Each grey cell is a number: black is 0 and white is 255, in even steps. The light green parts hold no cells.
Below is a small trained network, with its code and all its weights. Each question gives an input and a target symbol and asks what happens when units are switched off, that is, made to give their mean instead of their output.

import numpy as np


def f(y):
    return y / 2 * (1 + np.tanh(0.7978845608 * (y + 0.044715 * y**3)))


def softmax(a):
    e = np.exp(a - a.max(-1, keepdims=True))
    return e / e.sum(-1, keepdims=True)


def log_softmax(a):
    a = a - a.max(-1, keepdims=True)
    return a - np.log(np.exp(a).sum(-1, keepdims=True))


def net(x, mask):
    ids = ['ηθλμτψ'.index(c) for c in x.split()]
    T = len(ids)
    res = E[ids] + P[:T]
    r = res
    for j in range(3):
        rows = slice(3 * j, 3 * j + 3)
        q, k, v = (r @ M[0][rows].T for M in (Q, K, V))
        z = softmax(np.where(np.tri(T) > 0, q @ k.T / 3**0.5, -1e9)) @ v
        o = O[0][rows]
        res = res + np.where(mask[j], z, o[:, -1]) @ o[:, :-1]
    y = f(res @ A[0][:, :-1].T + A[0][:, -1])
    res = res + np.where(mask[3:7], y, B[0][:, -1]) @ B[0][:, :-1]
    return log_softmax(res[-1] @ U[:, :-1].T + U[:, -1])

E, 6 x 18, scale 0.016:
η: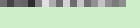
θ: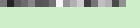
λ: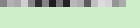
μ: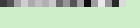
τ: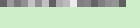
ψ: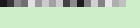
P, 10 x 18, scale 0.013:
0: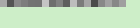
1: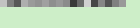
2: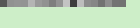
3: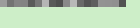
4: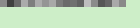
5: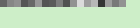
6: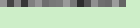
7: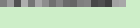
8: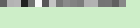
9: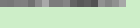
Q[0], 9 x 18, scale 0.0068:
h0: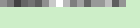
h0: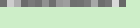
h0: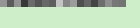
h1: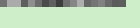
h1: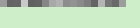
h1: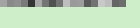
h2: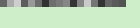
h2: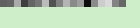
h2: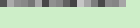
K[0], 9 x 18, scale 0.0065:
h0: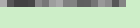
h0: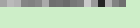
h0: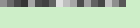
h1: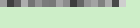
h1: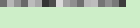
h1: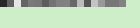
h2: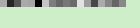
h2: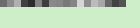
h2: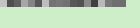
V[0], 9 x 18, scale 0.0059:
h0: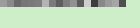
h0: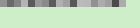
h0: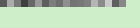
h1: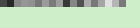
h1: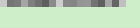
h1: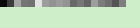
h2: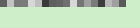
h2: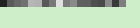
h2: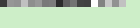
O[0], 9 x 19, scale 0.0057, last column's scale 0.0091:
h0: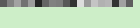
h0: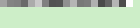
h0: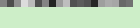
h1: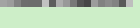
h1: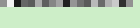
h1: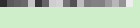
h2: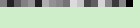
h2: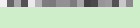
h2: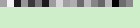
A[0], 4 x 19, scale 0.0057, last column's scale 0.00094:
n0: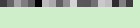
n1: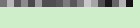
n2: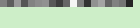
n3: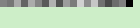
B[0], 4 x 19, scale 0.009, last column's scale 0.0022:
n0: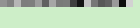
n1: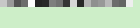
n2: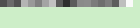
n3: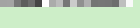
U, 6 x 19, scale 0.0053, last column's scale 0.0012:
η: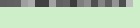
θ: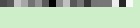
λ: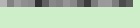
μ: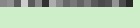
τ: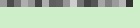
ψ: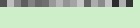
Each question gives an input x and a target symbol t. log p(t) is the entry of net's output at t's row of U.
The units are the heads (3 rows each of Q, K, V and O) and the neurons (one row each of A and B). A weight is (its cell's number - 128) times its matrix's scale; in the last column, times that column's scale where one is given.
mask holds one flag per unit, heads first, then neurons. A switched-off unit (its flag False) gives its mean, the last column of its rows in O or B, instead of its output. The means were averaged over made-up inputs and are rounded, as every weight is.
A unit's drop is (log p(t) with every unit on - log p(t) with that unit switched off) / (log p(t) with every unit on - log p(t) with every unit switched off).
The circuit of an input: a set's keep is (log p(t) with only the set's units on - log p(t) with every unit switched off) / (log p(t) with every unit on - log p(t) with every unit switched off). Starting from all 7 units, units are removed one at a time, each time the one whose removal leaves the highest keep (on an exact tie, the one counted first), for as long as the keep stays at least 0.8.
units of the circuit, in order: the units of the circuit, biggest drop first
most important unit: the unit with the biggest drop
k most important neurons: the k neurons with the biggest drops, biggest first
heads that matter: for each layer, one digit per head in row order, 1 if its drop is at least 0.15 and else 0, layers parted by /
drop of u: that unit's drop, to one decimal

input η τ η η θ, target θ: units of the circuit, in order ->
(h2; n1)
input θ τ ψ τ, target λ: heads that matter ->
111
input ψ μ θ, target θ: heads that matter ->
110
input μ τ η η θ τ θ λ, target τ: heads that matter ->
001
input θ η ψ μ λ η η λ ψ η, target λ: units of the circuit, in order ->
(h2; n0; h1)
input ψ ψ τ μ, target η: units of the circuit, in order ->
(n0; h2; n2)
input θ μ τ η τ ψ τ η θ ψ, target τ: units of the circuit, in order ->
(h2)
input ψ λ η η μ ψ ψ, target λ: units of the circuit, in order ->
(h2; n0; h0)
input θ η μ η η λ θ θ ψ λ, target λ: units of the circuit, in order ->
(h2; n0)
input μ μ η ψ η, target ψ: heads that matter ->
011
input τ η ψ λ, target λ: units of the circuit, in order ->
(n0; h2)
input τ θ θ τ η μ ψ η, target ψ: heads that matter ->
001
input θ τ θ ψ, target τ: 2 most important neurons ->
(n2; n0)
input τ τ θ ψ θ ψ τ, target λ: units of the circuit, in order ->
(h2; n0; h0)
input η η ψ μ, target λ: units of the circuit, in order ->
(h2; n0; h1)
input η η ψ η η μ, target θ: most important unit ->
h0
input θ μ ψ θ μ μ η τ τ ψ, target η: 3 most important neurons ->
(n0; n2; n3)
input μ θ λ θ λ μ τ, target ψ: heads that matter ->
101
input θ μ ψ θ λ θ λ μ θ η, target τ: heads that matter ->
001
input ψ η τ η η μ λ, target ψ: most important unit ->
h2
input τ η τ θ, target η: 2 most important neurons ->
(n0; n2)
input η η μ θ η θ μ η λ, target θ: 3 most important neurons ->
(n1; n2; n3)
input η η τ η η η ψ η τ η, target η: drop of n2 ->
0.2
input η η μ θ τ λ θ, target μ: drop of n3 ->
0.0
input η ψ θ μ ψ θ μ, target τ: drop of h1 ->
-0.1
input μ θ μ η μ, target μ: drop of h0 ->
0.4
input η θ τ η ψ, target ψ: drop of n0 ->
0.0
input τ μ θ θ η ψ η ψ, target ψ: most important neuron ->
(n0)
